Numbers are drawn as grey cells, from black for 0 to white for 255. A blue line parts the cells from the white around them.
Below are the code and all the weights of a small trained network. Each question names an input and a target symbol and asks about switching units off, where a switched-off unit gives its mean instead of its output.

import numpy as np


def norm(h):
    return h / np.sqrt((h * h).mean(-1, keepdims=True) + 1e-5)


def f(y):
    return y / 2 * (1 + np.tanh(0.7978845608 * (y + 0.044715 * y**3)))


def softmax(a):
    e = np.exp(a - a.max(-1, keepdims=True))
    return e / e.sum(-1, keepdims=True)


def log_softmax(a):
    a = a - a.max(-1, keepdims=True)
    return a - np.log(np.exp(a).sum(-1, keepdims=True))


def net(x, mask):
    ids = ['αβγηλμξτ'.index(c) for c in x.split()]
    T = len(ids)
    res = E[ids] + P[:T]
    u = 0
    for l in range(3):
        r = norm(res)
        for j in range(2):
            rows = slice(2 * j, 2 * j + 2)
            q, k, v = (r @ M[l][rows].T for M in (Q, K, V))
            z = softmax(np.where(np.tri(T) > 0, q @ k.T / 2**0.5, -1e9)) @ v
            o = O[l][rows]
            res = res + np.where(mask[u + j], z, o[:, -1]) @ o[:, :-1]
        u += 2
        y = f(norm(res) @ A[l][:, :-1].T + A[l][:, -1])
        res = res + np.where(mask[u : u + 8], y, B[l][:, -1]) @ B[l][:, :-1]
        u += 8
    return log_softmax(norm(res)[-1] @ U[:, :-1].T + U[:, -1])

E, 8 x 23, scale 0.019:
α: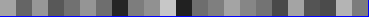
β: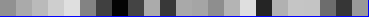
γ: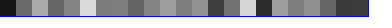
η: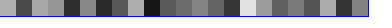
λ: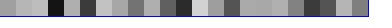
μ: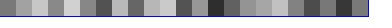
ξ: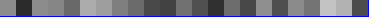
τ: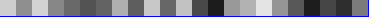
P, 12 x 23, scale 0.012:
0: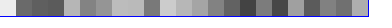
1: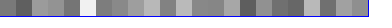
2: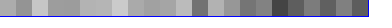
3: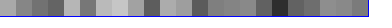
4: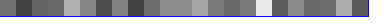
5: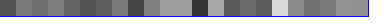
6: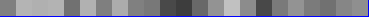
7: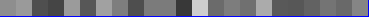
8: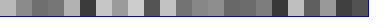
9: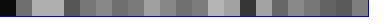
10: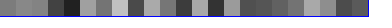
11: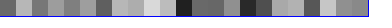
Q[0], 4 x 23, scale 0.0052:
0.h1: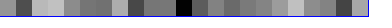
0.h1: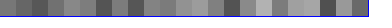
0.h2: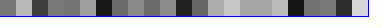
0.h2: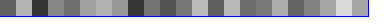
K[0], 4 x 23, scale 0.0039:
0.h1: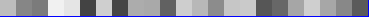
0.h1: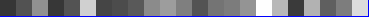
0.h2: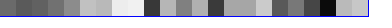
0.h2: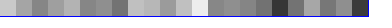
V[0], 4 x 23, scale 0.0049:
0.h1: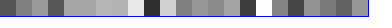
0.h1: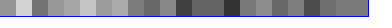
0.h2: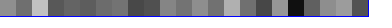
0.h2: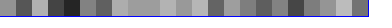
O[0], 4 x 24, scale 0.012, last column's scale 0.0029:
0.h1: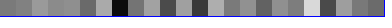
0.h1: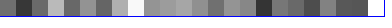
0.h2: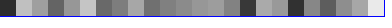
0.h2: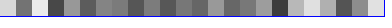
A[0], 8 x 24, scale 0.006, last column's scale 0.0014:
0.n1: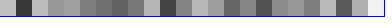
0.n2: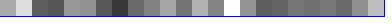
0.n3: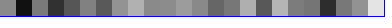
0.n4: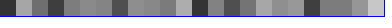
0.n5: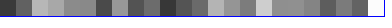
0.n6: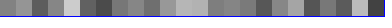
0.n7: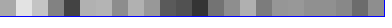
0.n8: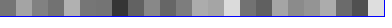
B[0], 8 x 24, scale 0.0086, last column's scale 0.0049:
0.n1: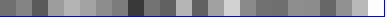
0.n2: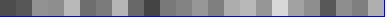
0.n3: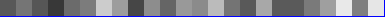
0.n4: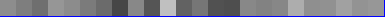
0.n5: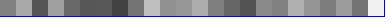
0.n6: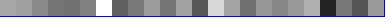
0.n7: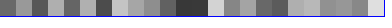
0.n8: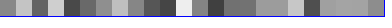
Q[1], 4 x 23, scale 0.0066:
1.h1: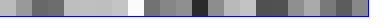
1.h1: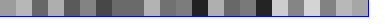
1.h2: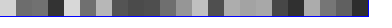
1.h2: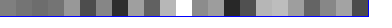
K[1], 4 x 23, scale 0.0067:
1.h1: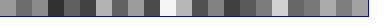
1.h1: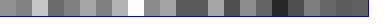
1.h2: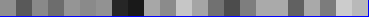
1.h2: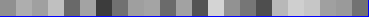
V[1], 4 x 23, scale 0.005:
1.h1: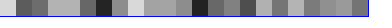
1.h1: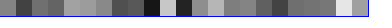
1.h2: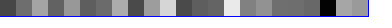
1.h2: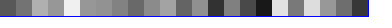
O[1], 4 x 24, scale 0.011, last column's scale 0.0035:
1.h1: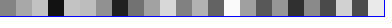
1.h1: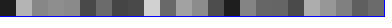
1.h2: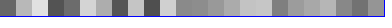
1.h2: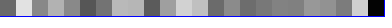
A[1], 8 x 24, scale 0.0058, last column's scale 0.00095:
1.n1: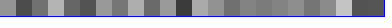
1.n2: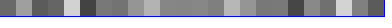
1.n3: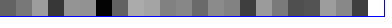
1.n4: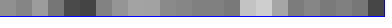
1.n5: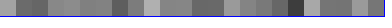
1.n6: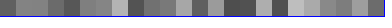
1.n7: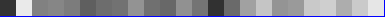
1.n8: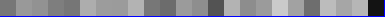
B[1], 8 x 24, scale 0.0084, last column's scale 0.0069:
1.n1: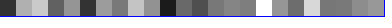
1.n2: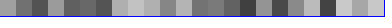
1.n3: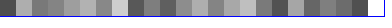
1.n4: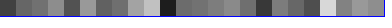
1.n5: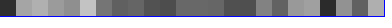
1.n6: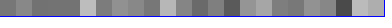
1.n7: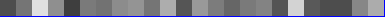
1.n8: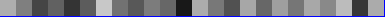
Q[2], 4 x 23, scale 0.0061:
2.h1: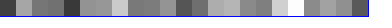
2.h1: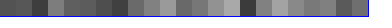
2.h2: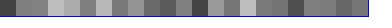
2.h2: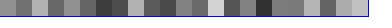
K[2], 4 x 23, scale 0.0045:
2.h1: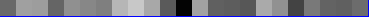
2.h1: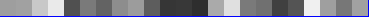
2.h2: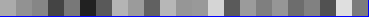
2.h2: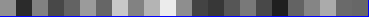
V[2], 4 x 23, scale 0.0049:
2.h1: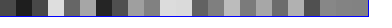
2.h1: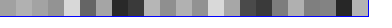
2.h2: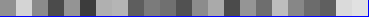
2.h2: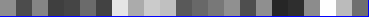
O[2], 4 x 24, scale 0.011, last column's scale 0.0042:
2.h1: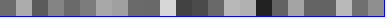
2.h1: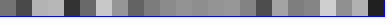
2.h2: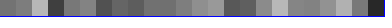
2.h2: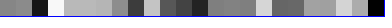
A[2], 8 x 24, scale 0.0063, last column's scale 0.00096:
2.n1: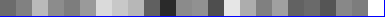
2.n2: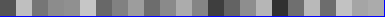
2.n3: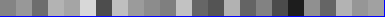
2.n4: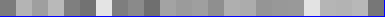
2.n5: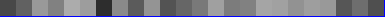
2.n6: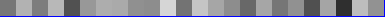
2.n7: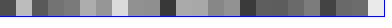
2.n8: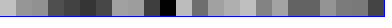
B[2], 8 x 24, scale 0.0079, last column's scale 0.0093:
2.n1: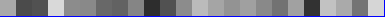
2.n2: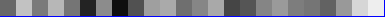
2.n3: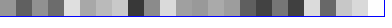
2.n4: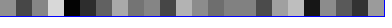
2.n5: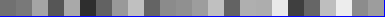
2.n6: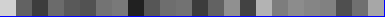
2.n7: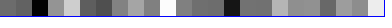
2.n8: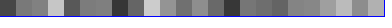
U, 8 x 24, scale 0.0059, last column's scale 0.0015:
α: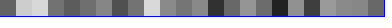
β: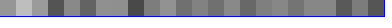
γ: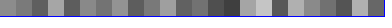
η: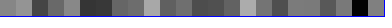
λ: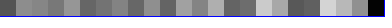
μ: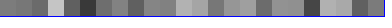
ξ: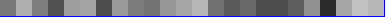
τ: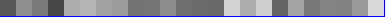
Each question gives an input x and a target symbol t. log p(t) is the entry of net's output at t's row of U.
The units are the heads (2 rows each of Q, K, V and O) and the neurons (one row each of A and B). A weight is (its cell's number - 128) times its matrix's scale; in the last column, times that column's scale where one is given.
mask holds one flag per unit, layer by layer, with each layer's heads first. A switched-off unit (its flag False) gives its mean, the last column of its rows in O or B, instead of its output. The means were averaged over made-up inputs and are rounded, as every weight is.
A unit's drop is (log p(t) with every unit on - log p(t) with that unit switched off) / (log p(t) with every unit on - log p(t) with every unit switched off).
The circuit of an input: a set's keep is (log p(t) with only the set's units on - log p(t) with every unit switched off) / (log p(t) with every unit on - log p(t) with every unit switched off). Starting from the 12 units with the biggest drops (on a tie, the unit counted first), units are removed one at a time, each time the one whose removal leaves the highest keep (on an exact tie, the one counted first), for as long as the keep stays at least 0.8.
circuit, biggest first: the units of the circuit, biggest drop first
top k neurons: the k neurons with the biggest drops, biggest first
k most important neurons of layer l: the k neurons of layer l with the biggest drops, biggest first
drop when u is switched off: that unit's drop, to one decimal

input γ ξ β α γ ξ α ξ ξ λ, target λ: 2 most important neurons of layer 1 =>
(1.n1 1.n4)
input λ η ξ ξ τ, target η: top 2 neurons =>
(0.n1 0.n5)
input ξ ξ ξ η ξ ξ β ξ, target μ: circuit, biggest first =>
(0.h2 2.n1)
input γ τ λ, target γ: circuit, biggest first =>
(1.h1 0.n7 0.n3)
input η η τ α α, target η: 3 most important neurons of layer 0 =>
(0.n1 0.n3 0.n5)
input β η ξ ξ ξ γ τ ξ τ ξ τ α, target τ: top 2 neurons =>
(1.n1 0.n8)
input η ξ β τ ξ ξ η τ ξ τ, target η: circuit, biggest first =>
(1.h2)
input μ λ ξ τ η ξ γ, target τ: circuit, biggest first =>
(1.h2 1.h1)
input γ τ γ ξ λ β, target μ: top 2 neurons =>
(0.n2 2.n4)
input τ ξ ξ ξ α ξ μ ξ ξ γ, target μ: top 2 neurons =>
(0.n7 2.n4)
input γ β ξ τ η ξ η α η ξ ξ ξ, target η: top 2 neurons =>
(2.n3 1.n1)
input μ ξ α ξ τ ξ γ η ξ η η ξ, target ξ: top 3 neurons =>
(2.n3 0.n3 0.n1)
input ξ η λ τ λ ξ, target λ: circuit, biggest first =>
(2.n5 2.h1)
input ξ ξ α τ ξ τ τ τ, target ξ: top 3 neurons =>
(0.n7 2.n3 1.n2)
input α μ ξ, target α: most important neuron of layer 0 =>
(0.n2)
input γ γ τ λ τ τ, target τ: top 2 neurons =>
(0.n7 0.n3)
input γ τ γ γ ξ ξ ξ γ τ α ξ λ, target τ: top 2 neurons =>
(0.n7 0.n1)
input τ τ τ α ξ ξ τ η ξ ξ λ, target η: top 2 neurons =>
(0.n7 2.n3)
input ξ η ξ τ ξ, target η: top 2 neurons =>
(0.n1 0.n5)
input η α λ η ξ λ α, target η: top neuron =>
(2.n3)
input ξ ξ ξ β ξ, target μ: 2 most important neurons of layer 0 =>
(0.n7 0.n3)
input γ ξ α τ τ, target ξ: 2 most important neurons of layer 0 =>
(0.n5 0.n3)
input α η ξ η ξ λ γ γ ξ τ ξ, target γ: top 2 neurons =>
(1.n7 2.n6)
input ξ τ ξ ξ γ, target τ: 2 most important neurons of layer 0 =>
(0.n7 0.n1)
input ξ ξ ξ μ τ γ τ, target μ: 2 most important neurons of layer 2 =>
(2.n4 2.n1)
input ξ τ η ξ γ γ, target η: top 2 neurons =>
(2.n3 0.n7)
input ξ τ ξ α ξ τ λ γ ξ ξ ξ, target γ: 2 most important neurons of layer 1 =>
(1.n7 1.n8)
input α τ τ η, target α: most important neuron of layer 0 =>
(0.n7)
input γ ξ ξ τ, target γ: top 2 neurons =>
(0.n7 0.n3)
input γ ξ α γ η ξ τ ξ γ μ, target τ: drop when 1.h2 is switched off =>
0.1
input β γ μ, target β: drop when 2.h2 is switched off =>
0.3
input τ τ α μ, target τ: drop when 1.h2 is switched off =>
0.2
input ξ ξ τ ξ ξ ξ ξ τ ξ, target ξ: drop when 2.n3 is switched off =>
0.2
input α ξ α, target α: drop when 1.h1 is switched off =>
0.8
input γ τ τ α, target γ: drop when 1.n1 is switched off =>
0.0
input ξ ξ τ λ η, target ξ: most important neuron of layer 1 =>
(1.n5)
